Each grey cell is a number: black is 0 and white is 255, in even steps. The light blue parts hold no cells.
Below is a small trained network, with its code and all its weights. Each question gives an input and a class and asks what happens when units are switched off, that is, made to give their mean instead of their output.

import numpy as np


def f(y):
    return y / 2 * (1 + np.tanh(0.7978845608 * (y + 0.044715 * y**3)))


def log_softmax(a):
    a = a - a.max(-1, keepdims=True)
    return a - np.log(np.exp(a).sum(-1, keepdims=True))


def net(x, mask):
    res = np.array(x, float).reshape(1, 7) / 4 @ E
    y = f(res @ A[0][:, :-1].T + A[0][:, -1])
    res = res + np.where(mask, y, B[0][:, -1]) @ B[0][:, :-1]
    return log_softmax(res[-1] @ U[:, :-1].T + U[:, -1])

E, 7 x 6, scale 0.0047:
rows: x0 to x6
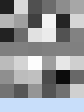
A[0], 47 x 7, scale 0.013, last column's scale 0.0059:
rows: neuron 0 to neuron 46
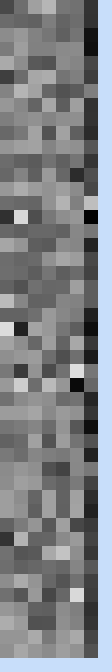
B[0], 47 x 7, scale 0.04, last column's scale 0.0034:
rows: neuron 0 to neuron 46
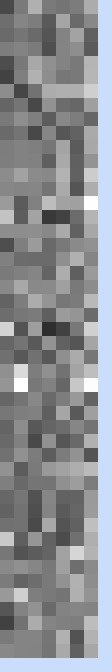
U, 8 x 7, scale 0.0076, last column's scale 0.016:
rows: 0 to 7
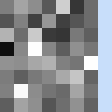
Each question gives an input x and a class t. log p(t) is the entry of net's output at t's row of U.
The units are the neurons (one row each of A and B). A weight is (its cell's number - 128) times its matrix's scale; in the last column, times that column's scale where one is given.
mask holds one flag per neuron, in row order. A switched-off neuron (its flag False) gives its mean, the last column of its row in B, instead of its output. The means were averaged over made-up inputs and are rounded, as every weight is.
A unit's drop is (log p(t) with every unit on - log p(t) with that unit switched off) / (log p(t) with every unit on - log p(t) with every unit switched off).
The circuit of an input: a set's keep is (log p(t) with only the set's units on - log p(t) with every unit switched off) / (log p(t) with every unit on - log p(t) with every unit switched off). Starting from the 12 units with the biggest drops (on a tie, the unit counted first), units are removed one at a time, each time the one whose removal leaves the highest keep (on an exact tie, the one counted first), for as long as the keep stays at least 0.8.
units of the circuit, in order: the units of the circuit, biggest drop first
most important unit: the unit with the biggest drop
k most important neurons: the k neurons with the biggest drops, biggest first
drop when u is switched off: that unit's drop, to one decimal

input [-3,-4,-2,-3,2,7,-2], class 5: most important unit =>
neuron 6
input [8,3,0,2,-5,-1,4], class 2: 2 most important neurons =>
[neuron 15; neuron 38]
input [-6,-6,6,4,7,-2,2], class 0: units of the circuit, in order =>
[neuron 45; neuron 29]
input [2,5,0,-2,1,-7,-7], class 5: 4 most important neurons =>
[neuron 39; neuron 14; neuron 26; neuron 18]
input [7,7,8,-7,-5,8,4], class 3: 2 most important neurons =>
[neuron 5; neuron 0]
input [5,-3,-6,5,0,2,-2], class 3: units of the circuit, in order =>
[neuron 44; neuron 4]
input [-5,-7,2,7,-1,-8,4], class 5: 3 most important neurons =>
[neuron 39; neuron 14; neuron 18]
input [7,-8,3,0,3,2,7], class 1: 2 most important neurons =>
[neuron 31; neuron 9]
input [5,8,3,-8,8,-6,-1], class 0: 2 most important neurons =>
[neuron 13; neuron 46]
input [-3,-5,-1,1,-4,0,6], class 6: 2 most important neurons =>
[neuron 26; neuron 42]
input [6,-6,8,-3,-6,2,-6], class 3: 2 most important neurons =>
[neuron 5; neuron 0]
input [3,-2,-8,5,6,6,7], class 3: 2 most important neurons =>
[neuron 44; neuron 4]
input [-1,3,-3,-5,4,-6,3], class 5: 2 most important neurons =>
[neuron 39; neuron 18]
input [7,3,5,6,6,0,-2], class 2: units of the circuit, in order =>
[neuron 15]
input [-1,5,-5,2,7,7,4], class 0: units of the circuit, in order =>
[neuron 45; neuron 29]
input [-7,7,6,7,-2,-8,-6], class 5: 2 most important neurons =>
[neuron 39; neuron 14]
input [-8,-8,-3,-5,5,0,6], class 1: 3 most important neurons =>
[neuron 31; neuron 9; neuron 37]
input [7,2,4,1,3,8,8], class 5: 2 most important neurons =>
[neuron 6; neuron 33]
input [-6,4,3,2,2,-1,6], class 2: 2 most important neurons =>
[neuron 23; neuron 27]
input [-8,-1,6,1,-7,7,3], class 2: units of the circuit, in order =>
[neuron 23]
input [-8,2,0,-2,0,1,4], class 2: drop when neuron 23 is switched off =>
0.6
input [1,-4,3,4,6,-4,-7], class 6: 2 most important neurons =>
[neuron 27; neuron 6]
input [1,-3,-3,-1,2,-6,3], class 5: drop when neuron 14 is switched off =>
0.1
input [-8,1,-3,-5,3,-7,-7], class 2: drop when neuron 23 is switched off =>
1.3
